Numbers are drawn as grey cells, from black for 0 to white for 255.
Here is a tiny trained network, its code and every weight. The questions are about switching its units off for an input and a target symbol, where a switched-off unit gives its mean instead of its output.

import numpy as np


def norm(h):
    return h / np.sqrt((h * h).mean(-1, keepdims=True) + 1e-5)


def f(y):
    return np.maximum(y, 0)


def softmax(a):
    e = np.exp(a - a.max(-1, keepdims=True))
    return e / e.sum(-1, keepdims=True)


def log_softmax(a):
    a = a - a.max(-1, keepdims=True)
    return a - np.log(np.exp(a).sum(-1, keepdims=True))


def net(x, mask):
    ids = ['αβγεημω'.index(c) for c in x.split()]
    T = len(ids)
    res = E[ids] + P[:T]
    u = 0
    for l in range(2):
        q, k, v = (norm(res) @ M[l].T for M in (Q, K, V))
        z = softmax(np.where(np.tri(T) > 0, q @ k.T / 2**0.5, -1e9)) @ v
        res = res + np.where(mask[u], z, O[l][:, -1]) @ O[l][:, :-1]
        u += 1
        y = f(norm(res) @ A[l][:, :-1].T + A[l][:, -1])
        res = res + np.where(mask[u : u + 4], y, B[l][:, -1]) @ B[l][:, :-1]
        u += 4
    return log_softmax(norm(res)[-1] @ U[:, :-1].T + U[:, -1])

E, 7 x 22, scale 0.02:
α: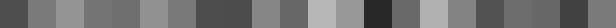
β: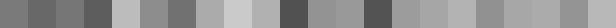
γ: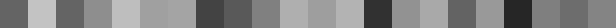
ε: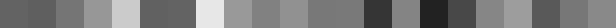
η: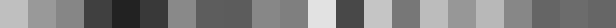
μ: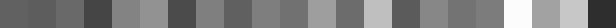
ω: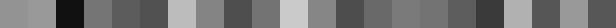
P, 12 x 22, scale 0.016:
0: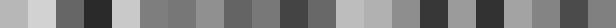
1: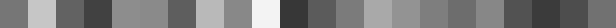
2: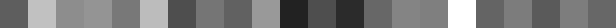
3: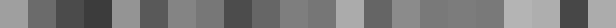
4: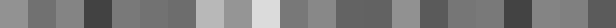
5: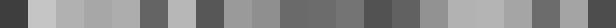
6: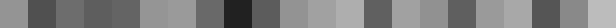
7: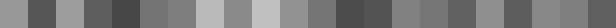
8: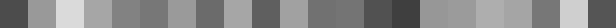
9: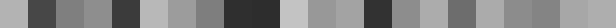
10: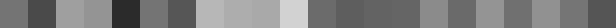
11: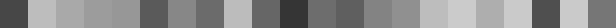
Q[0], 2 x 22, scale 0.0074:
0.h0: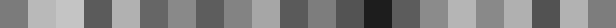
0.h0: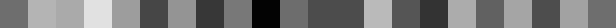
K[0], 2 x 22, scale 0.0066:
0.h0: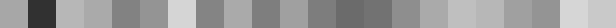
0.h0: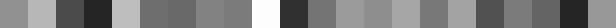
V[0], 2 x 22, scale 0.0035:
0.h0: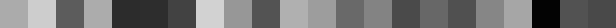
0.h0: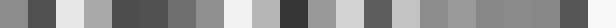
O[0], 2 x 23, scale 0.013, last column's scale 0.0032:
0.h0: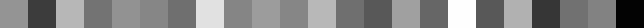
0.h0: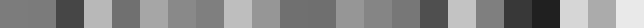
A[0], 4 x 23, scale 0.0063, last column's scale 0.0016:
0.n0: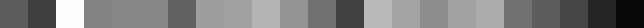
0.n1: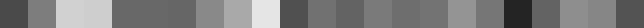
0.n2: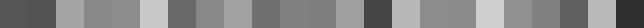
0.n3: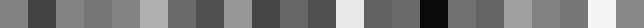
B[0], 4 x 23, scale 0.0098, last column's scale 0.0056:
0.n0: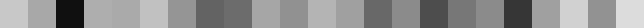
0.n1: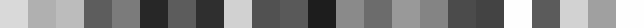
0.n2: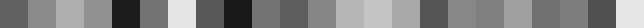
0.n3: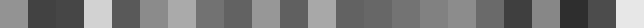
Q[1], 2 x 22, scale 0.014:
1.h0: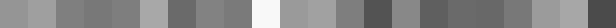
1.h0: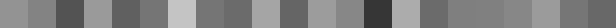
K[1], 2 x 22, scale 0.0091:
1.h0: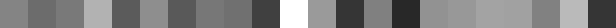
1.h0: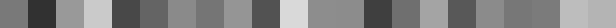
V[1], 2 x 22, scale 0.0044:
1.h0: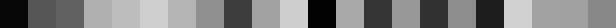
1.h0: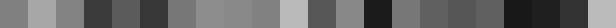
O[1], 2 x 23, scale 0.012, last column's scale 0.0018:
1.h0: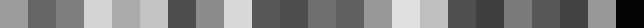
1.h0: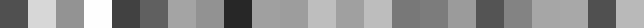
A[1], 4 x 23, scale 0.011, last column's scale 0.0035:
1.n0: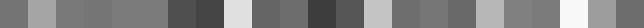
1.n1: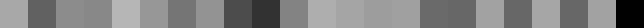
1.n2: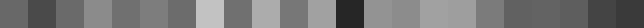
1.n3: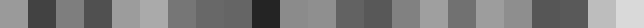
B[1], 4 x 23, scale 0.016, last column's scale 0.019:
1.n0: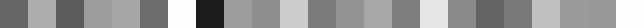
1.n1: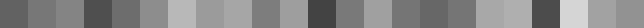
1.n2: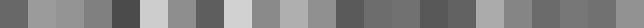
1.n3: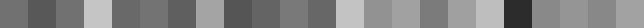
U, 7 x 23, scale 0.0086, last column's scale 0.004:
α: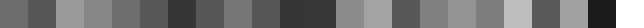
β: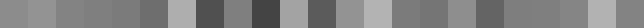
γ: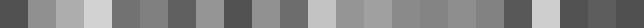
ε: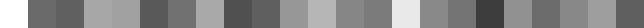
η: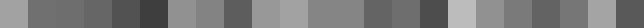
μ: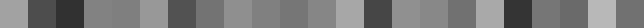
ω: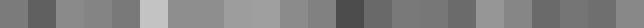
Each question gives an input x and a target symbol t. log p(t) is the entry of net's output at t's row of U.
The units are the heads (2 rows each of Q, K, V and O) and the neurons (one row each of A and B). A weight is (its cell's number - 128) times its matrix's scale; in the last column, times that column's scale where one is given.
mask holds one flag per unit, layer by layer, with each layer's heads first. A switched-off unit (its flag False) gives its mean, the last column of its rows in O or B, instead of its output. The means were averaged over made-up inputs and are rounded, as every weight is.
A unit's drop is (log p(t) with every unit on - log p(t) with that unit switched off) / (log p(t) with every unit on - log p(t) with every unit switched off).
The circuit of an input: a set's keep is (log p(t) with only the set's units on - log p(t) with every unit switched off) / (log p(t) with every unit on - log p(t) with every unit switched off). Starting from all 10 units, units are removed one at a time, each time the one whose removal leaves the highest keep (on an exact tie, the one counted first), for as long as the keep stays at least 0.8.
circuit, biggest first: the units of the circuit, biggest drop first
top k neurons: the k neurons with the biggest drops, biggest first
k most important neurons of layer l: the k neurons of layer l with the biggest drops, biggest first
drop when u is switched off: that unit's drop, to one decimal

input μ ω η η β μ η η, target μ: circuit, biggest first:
[1.h0, 0.n0, 1.n3, 0.h0]
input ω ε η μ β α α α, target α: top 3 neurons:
[1.n0, 0.n1, 0.n3]
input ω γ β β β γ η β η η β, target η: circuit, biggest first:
[1.h0, 1.n0]
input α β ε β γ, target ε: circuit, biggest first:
[1.n0, 0.h0, 1.h0]
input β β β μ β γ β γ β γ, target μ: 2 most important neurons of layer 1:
[1.n0, 1.n3]
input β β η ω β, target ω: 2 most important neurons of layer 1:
[1.n2, 1.n0]
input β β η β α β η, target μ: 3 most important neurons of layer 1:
[1.n3, 1.n0, 1.n2]
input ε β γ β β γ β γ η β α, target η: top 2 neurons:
[1.n0, 0.n0]
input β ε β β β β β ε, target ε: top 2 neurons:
[0.n1, 1.n0]
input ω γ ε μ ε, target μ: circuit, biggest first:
[1.h0]
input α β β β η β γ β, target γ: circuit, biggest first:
[0.h0, 1.n0, 1.h0]
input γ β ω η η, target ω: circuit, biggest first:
[1.n2, 0.h0, 1.n0]
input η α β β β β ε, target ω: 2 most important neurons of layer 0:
[0.n3, 0.n1]
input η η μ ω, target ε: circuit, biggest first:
[1.n0, 1.h0]
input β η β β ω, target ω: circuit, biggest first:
[1.n2, 0.h0, 1.n0]
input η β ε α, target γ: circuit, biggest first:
[1.n0, 1.h0]
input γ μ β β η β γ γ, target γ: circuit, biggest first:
[1.h0, 1.n0]
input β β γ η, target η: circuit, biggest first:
[1.n0]
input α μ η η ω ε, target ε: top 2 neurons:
[1.n0, 0.n0]
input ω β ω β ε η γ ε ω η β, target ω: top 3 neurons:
[1.n2, 0.n1, 1.n0]
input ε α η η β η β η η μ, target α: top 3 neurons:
[1.n0, 0.n0, 0.n3]
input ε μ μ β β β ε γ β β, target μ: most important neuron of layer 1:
[1.n0]
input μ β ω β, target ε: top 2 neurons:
[1.n0, 0.n3]
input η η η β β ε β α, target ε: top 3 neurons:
[0.n1, 1.n0, 0.n0]
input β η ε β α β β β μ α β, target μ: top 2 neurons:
[1.n3, 1.n0]
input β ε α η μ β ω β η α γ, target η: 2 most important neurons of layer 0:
[0.n2, 0.n0]
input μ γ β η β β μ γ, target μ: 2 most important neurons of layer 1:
[1.n3, 1.n0]
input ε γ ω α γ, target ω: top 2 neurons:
[0.n1, 1.n1]
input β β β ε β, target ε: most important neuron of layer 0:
[0.n1]
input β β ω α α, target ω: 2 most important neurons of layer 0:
[0.n1, 0.n0]
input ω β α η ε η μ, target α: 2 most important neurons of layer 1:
[1.n0, 1.n1]
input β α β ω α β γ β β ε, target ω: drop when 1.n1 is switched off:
0.2
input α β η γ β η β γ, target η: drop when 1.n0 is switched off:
0.3
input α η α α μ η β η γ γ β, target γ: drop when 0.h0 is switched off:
1.2
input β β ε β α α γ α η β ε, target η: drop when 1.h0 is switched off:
0.6
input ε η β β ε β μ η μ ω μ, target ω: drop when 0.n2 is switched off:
0.0
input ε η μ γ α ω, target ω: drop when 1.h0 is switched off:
0.1
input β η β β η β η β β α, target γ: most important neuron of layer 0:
[0.n0]
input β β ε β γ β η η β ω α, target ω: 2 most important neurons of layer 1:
[1.n2, 1.n0]
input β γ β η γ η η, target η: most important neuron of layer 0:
[0.n1]
